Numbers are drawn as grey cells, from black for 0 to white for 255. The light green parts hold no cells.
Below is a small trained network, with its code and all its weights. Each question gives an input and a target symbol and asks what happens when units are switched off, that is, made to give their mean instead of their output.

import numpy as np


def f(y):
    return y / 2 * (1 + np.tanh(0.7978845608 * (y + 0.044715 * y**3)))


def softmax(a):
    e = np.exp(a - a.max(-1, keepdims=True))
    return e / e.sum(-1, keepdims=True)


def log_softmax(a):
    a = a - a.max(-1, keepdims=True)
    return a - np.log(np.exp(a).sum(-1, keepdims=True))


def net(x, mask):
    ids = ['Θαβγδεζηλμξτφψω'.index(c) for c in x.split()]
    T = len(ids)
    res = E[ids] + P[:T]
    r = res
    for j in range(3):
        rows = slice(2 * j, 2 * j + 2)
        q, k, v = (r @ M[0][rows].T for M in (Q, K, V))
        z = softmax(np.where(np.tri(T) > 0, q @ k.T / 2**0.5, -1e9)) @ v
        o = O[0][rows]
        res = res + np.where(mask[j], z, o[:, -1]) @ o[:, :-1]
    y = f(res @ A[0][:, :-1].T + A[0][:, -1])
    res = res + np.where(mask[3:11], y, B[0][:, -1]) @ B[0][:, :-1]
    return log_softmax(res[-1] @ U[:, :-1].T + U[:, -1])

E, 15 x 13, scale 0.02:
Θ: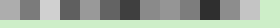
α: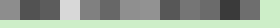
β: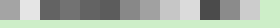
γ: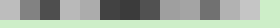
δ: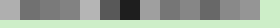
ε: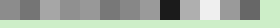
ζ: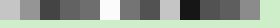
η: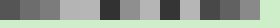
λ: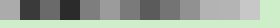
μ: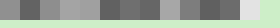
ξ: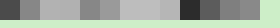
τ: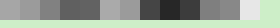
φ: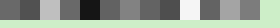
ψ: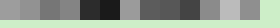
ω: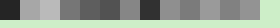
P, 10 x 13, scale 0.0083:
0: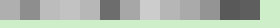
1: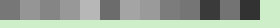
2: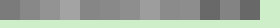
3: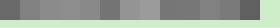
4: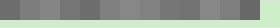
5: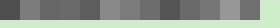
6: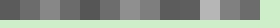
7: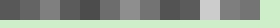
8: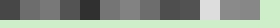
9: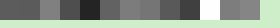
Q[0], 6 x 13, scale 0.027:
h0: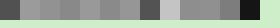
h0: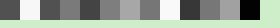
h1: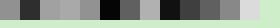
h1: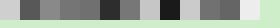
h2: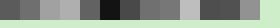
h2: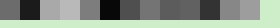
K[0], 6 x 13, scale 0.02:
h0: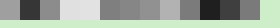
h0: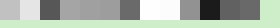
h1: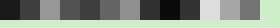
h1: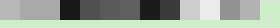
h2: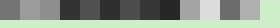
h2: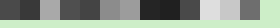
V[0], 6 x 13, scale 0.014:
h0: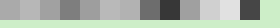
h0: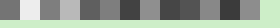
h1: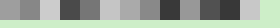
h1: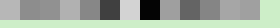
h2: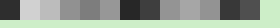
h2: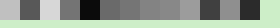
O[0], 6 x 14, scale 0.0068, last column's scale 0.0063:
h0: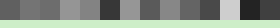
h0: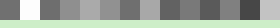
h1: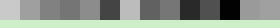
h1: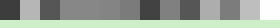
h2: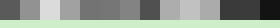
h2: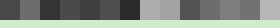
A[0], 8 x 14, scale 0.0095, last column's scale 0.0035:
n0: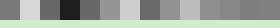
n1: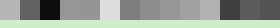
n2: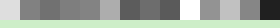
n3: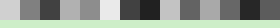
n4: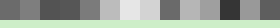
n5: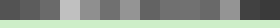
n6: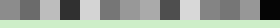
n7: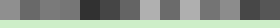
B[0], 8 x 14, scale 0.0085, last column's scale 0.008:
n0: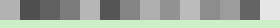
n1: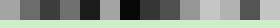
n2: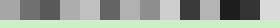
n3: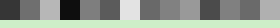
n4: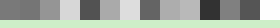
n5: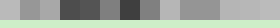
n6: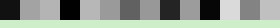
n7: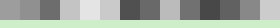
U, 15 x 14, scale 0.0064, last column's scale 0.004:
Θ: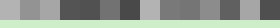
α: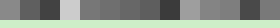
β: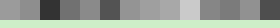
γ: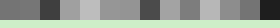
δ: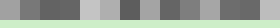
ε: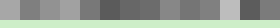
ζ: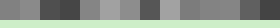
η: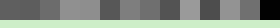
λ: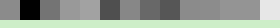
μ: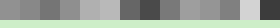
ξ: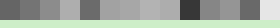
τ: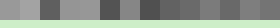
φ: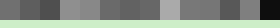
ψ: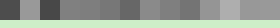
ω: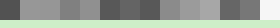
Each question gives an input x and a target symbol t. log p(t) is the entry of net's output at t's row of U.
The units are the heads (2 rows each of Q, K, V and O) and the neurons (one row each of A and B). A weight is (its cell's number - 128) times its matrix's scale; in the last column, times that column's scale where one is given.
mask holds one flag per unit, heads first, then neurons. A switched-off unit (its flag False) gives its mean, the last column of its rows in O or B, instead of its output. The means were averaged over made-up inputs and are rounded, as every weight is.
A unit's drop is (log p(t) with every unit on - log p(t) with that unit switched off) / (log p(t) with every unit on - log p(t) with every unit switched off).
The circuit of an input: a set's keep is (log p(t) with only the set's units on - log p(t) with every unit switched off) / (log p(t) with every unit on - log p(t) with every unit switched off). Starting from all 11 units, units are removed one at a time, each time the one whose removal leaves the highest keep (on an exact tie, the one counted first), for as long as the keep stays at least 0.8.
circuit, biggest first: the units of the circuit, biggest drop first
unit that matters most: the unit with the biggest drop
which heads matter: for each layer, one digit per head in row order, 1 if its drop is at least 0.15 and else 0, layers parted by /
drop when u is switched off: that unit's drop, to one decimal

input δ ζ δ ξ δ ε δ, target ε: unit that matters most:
h0
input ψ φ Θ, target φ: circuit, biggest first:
h2, n7
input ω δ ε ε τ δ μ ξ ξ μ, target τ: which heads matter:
010
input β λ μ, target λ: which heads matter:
100
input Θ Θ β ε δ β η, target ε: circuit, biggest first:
h0, n5
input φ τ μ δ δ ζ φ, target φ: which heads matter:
001
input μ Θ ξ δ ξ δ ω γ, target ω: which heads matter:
001
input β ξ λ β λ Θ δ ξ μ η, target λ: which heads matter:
100
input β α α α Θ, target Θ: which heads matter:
100
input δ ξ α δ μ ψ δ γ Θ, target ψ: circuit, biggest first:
h1, h2
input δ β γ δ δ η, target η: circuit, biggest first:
n6, h1, h2
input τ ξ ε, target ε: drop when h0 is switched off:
1.2
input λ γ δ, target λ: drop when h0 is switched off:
0.9
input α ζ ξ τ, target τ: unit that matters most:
h1
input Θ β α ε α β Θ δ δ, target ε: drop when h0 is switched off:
1.2
